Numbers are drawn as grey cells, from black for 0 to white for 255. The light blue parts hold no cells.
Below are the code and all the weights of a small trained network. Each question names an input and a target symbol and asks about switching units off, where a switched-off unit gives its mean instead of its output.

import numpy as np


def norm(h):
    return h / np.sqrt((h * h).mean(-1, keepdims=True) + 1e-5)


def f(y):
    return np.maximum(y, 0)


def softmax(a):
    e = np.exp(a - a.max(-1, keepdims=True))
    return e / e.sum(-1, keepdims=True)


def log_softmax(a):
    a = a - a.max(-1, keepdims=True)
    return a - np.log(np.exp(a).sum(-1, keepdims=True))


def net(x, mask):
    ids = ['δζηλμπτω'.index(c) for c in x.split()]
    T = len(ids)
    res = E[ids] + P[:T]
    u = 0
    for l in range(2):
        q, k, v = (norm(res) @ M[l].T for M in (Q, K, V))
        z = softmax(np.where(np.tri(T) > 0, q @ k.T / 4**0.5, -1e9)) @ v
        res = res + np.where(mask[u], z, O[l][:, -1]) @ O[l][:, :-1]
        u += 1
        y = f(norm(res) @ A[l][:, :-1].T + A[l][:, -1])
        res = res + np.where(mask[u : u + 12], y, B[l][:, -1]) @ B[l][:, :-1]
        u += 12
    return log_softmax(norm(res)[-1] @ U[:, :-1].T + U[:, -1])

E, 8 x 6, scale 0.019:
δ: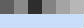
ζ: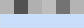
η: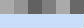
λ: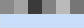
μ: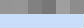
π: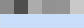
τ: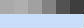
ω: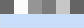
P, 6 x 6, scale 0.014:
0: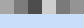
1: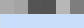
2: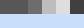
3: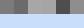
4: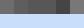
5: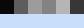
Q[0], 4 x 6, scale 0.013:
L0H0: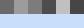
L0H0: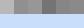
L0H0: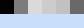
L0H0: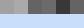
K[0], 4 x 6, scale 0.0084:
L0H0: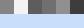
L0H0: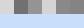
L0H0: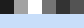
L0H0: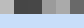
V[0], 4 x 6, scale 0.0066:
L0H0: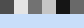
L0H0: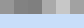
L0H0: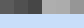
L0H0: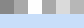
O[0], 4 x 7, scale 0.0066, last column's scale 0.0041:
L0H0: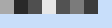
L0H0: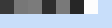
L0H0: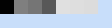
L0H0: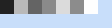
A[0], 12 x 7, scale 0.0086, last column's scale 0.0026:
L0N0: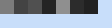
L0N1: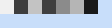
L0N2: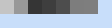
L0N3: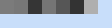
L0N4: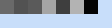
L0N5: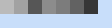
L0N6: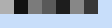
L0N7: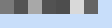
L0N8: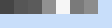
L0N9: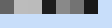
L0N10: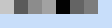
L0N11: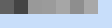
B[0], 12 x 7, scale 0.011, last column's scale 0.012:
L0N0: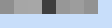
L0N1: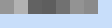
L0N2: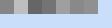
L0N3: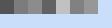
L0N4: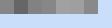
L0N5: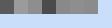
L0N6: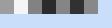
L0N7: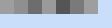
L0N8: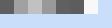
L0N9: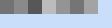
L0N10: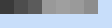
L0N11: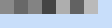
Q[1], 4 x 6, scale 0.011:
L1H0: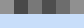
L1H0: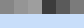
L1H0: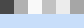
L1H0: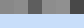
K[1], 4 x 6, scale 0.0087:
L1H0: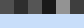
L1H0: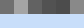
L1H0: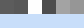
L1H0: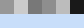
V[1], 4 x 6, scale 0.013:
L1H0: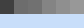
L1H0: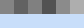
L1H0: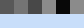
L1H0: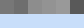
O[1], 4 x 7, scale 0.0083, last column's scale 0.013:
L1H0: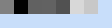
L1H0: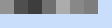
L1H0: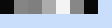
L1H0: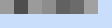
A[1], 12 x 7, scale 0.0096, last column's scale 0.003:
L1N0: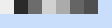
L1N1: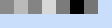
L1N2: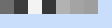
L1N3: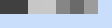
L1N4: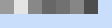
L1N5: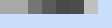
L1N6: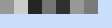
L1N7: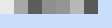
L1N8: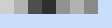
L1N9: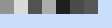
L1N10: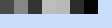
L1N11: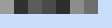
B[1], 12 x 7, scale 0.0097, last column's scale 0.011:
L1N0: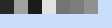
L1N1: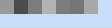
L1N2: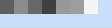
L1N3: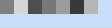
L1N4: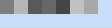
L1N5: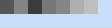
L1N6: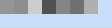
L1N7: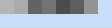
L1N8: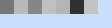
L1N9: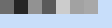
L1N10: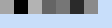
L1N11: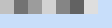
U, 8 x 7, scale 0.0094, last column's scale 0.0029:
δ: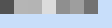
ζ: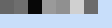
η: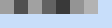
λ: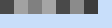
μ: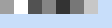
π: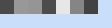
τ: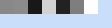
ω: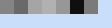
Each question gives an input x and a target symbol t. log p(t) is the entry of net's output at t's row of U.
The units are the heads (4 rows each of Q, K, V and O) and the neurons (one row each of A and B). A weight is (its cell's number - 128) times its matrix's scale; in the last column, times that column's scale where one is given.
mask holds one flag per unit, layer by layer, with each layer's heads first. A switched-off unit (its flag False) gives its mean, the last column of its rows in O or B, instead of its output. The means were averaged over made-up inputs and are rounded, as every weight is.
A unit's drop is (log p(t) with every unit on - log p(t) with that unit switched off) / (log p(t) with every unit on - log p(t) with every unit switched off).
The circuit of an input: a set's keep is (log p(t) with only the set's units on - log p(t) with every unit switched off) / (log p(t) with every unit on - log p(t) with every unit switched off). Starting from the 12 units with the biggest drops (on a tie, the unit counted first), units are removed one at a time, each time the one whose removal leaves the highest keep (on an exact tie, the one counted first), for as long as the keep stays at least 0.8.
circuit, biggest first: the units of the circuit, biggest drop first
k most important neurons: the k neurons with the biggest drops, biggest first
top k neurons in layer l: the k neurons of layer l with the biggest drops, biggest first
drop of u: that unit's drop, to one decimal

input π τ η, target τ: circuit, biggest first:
[L0H0, L1N0]
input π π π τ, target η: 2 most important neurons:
[L1N9, L1N6]
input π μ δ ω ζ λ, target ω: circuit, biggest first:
[L0H0, L1N10]
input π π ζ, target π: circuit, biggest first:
[L0H0]
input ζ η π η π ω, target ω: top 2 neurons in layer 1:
[L1N1, L1N10]
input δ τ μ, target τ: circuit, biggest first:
[L0H0, L1N0]
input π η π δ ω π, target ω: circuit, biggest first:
[L0H0, L1N3]
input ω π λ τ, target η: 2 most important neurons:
[L1N9, L0N8]
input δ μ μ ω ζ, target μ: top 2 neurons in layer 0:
[L0N6, L0N1]
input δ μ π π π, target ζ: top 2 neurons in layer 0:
[L0N7, L0N3]
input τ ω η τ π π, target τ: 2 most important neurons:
[L1N0, L0N8]
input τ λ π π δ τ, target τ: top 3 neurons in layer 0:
[L0N8, L0N11, L0N10]
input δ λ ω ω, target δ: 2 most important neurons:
[L1N9, L0N11]
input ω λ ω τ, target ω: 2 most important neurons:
[L0N10, L1N9]
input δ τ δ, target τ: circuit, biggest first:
[L0H0]
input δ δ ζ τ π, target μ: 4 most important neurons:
[L0N6, L0N1, L0N7, L0N10]
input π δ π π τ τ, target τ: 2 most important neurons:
[L0N8, L1N0]
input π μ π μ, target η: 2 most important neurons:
[L0N11, L1N8]
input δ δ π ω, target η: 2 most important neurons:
[L1N9, L0N8]
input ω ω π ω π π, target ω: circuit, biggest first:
[L0H0]
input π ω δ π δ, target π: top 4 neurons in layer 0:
[L0N0, L0N9, L0N2, L0N10]
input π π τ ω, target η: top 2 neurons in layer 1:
[L1N9, L1N6]
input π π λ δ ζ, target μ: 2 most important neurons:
[L0N6, L1N4]
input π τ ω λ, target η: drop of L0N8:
0.2
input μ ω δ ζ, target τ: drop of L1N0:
0.2
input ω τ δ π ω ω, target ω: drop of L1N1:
0.1
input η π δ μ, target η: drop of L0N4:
0.0
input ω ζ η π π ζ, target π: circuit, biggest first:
[L1N2]
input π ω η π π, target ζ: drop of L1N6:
0.2
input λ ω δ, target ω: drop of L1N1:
0.1
